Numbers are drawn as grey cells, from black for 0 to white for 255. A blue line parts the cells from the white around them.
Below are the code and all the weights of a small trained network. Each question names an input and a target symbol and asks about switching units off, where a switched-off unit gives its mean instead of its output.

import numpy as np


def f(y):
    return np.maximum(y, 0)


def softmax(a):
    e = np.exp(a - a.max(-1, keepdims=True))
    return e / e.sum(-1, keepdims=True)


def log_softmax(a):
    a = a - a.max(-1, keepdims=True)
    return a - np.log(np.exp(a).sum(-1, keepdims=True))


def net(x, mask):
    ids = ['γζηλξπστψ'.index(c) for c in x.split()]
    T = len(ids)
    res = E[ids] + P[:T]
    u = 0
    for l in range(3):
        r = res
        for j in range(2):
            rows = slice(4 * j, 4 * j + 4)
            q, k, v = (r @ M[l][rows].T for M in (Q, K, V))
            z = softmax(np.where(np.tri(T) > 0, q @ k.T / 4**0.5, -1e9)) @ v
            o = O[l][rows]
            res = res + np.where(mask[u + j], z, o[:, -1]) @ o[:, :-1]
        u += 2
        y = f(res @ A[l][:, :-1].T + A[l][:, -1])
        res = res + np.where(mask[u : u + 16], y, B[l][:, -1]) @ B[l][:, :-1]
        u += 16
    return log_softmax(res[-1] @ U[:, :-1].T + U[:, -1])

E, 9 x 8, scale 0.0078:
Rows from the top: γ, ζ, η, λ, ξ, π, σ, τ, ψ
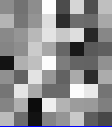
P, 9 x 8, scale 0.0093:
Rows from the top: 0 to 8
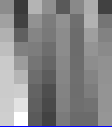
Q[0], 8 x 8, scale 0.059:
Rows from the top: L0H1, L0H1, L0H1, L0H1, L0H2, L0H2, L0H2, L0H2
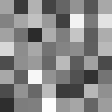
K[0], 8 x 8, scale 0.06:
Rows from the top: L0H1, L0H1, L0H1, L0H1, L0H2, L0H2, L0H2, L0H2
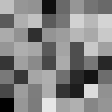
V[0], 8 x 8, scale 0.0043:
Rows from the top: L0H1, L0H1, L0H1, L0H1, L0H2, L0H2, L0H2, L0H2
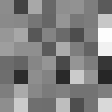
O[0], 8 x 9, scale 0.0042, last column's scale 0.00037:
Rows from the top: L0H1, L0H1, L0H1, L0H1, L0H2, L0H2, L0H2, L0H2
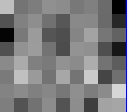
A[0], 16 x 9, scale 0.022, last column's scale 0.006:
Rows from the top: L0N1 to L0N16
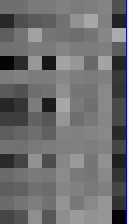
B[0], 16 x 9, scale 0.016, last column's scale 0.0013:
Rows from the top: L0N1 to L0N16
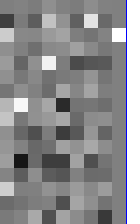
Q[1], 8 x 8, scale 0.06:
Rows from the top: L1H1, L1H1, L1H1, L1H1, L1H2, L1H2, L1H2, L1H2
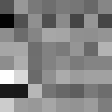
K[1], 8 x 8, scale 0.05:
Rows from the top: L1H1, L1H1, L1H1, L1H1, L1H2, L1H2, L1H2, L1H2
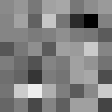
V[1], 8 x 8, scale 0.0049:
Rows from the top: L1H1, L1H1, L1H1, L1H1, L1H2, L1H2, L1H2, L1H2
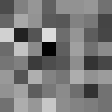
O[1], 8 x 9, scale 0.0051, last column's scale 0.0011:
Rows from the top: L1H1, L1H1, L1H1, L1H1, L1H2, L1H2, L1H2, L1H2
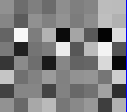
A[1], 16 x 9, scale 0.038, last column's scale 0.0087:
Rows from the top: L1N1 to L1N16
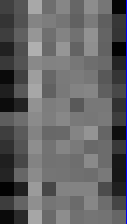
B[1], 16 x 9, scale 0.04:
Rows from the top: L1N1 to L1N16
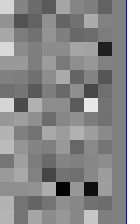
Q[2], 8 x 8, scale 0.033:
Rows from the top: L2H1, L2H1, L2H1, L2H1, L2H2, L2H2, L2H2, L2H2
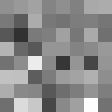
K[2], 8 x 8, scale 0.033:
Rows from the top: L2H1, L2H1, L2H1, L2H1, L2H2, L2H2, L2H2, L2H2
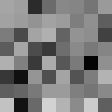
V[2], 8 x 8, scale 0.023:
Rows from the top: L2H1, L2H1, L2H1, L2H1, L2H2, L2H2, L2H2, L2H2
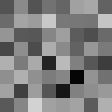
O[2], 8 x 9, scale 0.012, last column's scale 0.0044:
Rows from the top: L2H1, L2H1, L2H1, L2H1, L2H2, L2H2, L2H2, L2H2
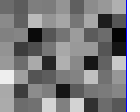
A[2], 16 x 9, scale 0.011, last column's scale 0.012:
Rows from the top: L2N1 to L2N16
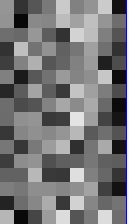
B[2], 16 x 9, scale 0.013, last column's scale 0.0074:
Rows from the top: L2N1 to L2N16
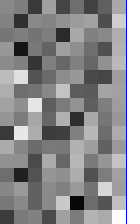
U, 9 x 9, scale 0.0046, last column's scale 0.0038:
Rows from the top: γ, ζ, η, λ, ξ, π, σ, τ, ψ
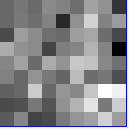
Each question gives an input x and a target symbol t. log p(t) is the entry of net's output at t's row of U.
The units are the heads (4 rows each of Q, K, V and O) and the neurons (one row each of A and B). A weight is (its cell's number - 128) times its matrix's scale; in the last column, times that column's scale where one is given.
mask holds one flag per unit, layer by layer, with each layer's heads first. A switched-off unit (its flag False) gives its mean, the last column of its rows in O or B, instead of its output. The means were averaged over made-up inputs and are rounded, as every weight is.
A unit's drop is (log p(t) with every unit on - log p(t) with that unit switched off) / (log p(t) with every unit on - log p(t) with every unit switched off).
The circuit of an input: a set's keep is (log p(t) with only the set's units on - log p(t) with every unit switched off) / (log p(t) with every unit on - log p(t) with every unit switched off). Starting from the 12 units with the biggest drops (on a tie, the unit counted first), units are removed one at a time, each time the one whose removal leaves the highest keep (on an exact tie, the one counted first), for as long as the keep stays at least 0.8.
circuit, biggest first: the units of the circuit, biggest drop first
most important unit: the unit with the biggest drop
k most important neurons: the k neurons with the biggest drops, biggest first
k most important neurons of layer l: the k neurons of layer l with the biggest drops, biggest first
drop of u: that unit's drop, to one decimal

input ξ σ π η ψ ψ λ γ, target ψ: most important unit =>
L2H1
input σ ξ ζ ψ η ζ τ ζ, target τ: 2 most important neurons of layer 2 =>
[L2N16; L2N2]
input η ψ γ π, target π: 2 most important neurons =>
[L0N3; L2N13]
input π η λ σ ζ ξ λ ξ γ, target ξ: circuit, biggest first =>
[L1H1; L2H2]
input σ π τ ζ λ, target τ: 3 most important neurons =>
[L0N3; L2N16; L2N2]
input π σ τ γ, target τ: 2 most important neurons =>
[L2N2; L2N16]
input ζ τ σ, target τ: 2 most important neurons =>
[L2N2; L2N16]
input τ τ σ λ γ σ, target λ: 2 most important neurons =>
[L0N3; L2N16]
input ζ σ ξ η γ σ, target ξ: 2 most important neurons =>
[L0N3; L2N16]
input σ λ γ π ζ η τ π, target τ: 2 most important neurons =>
[L2N16; L2N2]
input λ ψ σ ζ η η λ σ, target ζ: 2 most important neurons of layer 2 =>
[L2N3; L2N16]
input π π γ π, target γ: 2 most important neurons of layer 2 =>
[L2N15; L2N7]
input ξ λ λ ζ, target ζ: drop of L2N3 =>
0.1
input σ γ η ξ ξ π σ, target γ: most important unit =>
L2H2
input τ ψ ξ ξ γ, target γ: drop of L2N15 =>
0.9
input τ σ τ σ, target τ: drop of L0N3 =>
0.1
